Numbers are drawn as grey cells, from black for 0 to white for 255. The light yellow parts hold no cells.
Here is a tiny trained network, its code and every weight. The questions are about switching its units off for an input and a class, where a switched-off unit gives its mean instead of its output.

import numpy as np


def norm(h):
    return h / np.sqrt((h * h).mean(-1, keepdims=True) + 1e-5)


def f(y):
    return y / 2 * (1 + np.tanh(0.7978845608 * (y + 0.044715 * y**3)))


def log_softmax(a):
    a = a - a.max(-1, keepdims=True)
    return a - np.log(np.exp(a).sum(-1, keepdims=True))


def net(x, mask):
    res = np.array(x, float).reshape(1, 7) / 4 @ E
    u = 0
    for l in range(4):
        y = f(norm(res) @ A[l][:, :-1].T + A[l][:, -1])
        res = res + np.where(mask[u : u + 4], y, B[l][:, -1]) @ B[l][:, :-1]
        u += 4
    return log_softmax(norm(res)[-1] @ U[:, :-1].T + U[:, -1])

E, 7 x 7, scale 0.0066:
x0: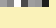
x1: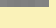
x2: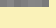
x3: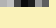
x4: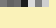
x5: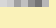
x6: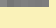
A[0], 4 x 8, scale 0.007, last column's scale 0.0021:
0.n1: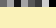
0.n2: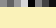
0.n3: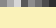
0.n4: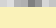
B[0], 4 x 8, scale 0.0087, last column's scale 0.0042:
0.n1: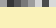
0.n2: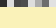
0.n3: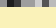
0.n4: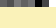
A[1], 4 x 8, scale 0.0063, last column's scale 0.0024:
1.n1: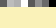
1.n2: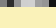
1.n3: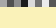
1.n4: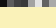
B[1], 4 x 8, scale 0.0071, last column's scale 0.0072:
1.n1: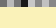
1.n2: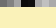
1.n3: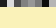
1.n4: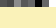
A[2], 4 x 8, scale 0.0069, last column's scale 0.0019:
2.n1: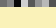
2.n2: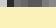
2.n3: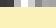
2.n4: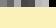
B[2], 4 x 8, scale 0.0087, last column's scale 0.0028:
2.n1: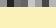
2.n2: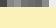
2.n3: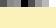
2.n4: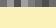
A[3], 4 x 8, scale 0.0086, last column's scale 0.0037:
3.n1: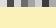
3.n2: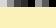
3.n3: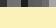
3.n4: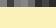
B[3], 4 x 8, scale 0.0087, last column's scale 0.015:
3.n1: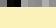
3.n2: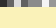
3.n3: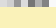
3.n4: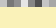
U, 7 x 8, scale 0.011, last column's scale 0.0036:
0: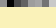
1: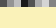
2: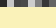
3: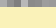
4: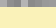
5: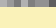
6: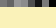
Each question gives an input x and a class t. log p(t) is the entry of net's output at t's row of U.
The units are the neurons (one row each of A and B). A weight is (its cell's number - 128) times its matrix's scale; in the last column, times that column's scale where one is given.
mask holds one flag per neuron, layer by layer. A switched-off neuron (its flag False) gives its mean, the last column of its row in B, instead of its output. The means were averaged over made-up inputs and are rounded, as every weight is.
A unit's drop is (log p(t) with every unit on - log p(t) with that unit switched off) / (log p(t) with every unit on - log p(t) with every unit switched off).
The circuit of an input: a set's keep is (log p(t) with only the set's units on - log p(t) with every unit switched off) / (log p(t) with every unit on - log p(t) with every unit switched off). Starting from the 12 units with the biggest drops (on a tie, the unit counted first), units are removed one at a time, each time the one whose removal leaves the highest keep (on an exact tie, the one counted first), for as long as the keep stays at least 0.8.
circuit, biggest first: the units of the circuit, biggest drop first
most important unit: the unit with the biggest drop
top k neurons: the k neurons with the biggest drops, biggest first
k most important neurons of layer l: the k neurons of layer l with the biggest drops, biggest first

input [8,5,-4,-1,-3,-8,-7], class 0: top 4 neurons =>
3.n1; 0.n3; 0.n4; 1.n3
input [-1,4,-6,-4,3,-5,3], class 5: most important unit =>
3.n3
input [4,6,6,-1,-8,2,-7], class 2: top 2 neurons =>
0.n2; 3.n3
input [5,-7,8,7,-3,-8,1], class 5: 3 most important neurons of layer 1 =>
1.n2; 1.n4; 1.n1
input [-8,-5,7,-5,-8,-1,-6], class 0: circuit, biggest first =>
2.n1; 3.n3
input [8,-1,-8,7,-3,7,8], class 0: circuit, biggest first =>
3.n1; 0.n3
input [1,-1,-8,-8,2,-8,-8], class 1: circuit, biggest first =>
2.n3; 0.n4
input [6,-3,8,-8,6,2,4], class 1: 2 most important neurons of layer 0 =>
0.n1; 0.n2
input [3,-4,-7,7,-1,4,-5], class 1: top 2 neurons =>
3.n2; 1.n4
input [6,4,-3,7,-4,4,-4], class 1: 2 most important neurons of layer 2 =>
2.n1; 2.n2
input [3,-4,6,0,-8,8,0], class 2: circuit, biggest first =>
0.n2; 3.n3
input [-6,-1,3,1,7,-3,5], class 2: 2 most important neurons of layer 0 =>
0.n3; 0.n4
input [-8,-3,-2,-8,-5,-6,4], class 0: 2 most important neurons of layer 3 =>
3.n2; 3.n4
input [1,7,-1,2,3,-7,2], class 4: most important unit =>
3.n3
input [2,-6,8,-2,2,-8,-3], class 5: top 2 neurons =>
3.n3; 3.n4
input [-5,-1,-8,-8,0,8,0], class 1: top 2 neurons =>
2.n3; 1.n4
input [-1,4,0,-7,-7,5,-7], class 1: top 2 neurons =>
2.n3; 1.n3
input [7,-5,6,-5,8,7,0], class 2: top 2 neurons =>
1.n3; 0.n1
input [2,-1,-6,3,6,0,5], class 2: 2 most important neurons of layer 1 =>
1.n3; 1.n2
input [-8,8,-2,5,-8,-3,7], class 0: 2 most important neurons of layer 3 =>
3.n3; 3.n2
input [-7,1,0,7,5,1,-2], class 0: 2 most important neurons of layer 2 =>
2.n1; 2.n3
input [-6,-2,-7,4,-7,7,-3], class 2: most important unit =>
0.n2
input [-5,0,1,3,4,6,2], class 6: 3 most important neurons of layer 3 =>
3.n3; 3.n1; 3.n4
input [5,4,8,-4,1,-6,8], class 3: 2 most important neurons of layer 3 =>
3.n3; 3.n4
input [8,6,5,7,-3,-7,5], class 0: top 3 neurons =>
3.n1; 0.n3; 1.n2
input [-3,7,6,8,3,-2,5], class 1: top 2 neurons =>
3.n2; 0.n4
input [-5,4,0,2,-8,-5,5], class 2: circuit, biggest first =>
0.n2
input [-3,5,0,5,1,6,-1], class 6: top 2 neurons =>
0.n4; 0.n2
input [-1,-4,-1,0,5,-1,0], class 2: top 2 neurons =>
1.n3; 0.n3
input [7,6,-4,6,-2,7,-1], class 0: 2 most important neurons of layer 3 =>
3.n1; 3.n3
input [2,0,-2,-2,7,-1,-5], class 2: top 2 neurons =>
1.n3; 3.n4
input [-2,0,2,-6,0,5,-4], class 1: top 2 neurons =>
2.n3; 1.n4
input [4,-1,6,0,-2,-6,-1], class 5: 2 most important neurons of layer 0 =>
0.n4; 0.n1
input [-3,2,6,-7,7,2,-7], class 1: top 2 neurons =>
2.n3; 0.n2
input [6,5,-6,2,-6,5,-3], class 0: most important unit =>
0.n3
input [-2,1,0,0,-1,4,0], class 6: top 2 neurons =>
0.n4; 3.n3
